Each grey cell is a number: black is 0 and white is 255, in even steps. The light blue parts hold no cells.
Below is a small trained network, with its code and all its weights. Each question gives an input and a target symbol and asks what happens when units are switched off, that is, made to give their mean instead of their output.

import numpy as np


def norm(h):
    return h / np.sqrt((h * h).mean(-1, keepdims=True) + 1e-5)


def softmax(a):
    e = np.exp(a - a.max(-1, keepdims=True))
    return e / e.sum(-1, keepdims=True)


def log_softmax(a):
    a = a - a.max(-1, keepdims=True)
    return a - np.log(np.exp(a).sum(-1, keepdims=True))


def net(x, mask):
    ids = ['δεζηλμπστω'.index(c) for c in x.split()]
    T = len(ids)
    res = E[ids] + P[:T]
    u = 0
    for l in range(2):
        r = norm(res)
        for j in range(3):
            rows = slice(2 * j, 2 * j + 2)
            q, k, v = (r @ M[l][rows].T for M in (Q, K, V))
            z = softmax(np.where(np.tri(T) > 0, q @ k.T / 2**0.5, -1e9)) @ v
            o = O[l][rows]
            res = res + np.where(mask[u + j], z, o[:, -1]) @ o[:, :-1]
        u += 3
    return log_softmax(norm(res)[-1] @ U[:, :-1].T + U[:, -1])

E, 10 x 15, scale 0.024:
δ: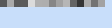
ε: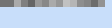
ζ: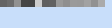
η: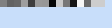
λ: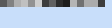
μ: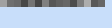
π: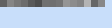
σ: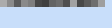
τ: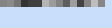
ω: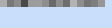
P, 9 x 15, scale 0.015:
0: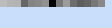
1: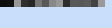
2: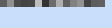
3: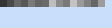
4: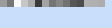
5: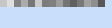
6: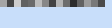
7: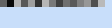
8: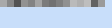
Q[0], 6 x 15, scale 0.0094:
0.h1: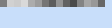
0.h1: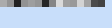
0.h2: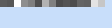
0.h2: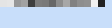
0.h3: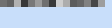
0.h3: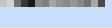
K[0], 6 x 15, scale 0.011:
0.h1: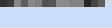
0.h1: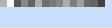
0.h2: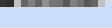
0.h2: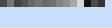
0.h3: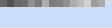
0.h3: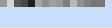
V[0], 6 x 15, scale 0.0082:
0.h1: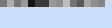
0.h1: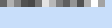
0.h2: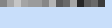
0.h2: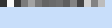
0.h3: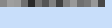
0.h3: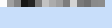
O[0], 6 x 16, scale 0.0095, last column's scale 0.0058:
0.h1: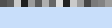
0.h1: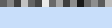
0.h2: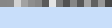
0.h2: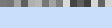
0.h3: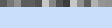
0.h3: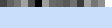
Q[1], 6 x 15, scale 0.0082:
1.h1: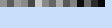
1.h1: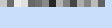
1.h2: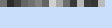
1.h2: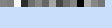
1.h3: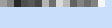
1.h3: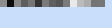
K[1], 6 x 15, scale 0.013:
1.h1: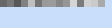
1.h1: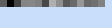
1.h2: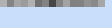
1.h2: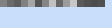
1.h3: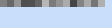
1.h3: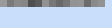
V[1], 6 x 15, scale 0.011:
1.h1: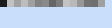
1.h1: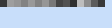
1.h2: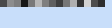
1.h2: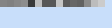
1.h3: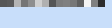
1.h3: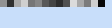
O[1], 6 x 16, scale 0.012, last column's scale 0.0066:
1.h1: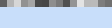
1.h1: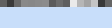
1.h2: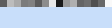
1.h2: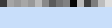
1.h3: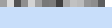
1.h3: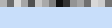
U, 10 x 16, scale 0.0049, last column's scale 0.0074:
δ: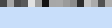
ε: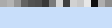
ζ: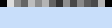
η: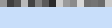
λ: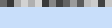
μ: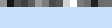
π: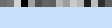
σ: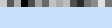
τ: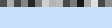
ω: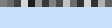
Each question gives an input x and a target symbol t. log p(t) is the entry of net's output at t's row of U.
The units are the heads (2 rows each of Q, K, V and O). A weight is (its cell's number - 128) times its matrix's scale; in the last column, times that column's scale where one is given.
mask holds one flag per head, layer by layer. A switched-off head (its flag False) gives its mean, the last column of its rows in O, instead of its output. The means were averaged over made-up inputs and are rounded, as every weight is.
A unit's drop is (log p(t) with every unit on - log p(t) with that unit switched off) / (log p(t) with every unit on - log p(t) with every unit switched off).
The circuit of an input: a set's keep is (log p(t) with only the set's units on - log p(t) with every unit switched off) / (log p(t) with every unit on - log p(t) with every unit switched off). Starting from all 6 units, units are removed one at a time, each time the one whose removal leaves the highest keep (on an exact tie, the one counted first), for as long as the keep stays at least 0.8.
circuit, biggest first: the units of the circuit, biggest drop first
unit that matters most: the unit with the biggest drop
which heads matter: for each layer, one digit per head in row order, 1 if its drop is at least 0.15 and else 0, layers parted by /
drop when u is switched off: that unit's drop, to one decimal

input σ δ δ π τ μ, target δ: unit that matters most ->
1.h3
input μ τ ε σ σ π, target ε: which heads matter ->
110 / 000
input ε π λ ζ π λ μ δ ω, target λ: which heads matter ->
010 / 001
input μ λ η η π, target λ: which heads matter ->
010 / 001
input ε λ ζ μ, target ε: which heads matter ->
010 / 000
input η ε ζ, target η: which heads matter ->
010 / 010
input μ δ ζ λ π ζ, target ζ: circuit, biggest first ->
(0.h2 1.h2)
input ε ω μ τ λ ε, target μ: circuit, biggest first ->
(0.h1 1.h1)
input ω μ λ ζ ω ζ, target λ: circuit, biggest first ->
(0.h2 1.h3)
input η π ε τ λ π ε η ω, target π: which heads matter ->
110 / 000
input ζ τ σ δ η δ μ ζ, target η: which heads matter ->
011 / 010
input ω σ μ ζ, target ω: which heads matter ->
100 / 000
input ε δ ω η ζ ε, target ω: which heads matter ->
111 / 000
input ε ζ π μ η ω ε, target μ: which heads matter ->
000 / 100
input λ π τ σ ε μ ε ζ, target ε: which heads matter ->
010 / 000
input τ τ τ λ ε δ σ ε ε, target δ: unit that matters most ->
0.h2
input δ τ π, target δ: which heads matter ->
110 / 001
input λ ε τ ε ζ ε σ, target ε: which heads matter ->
000 / 100
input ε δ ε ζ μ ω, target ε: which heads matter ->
110 / 000
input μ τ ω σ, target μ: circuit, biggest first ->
(1.h1)
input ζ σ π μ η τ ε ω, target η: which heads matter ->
010 / 010
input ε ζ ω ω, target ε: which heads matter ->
010 / 000
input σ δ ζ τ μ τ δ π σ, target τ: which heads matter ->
100 / 000
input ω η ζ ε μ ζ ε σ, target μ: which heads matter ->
001 / 110
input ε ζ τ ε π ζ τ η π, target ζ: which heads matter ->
010 / 010
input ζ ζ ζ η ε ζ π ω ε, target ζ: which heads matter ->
000 / 010
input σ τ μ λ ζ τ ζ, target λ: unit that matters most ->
1.h1
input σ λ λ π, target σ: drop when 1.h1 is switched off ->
0.1
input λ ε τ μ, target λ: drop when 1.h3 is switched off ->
0.3
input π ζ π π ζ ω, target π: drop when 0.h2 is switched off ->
0.2
